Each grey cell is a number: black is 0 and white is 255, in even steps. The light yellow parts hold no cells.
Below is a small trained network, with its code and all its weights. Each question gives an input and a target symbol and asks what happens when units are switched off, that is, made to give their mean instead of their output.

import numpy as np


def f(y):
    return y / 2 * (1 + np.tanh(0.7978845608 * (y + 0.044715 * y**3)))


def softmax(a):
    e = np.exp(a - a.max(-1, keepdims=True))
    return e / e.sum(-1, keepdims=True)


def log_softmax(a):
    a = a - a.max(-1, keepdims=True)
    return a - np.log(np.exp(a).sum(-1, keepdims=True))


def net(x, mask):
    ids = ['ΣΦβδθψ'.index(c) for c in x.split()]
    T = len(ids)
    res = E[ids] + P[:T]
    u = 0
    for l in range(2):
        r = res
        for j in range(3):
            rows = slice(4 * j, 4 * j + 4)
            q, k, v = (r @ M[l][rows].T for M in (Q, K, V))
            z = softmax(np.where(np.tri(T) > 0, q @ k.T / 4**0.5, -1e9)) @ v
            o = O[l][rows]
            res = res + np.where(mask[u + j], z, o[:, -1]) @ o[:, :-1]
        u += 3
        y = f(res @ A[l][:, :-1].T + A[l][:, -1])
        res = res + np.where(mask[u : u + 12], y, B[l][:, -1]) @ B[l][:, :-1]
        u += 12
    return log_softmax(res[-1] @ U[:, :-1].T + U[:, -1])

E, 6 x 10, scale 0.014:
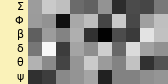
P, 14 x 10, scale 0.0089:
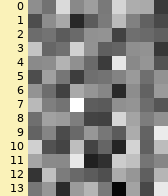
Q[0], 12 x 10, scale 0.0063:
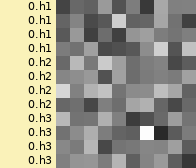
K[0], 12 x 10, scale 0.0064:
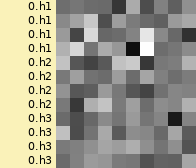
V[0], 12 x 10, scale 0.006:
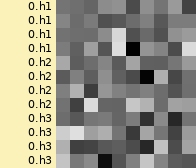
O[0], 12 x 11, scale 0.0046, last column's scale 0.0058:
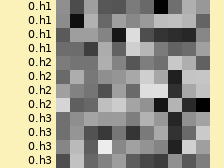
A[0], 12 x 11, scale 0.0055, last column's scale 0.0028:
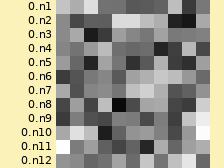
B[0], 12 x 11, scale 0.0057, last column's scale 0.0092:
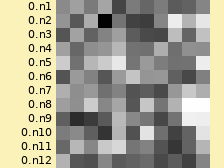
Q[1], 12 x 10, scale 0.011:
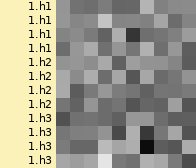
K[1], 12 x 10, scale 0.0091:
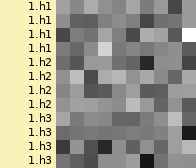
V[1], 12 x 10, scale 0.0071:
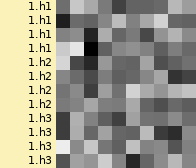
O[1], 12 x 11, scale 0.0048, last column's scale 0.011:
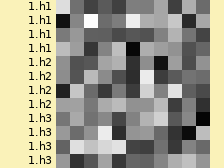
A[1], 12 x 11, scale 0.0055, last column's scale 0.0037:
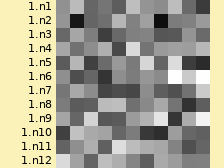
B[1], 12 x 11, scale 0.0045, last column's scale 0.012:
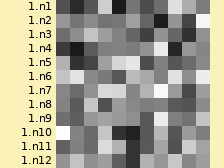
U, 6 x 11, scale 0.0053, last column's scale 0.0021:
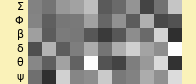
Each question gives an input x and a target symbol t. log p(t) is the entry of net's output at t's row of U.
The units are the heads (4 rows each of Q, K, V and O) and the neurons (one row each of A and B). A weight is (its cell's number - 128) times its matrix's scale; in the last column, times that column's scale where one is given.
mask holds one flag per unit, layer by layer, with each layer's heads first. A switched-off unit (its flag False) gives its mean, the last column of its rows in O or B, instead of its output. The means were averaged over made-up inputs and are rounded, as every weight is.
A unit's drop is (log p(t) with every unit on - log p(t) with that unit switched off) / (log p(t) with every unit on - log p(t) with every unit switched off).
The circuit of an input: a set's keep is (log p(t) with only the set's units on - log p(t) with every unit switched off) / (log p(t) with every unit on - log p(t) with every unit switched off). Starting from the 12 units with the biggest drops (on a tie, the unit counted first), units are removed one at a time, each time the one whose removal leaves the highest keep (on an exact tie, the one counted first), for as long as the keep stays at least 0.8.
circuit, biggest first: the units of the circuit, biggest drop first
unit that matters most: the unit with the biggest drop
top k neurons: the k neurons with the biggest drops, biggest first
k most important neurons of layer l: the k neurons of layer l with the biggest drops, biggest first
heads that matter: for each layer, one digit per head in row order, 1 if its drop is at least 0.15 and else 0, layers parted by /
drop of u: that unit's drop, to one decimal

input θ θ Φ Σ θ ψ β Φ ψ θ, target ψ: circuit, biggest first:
[1.h1 1.h3 0.n2]
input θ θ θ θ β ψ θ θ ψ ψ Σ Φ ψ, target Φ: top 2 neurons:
[0.n2 1.n2]
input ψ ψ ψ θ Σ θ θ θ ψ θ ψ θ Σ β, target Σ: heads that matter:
000 / 001
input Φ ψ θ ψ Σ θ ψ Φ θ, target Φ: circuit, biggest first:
[1.h2 0.n2 1.h3]
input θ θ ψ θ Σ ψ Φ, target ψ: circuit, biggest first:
[1.h1 0.n9 1.h3]
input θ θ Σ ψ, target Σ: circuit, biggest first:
[0.n2 0.n9 1.h3]
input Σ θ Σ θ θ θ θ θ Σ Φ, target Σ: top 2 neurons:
[0.n10 0.n8]
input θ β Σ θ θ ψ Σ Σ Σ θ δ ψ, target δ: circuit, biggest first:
[1.h2 0.n2 0.h2]
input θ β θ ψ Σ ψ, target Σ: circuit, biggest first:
[1.h3 0.n2 0.n10 1.h2]
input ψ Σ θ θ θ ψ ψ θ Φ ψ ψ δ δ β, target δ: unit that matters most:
1.h2
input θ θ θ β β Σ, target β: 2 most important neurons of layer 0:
[0.n8 0.n5]
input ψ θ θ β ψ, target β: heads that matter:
011 / 101
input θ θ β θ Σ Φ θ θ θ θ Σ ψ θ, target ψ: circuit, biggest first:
[1.h1 0.n8 0.n2]
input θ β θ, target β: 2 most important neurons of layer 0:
[0.n8 0.n3]
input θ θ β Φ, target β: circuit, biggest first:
[0.n10 1.h1 0.n9 1.h3]
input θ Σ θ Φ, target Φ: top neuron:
[1.n2]
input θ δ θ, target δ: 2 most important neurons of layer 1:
[1.n6 1.n2]
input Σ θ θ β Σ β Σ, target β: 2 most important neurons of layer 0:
[0.n5 0.n8]
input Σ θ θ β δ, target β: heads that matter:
001 / 101
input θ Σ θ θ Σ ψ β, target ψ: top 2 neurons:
[0.n9 0.n2]
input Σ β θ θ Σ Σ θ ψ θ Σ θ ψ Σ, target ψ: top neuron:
[0.n8]
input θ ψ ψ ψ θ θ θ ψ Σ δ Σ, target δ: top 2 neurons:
[0.n9 0.n5]
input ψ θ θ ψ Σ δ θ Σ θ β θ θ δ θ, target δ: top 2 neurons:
[0.n9 0.n2]
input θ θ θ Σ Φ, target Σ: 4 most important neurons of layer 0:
[0.n2 0.n9 0.n3 0.n11]
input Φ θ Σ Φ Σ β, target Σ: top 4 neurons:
[0.n2 1.n7 0.n10 0.n3]
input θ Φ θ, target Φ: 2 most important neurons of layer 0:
[0.n2 0.n3]
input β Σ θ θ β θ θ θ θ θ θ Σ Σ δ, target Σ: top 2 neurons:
[0.n10 0.n2]
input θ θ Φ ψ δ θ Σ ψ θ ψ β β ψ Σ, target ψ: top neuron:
[0.n9]
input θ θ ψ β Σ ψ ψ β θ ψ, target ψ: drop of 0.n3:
0.1
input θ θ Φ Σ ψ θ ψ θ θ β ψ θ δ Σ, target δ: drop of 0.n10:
0.2
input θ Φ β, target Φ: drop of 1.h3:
0.4
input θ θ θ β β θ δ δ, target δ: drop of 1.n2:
0.1
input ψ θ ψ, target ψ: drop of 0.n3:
0.2
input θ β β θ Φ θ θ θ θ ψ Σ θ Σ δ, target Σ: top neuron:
[0.n10]
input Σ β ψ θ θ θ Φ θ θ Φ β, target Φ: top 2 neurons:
[0.n2 0.n9]
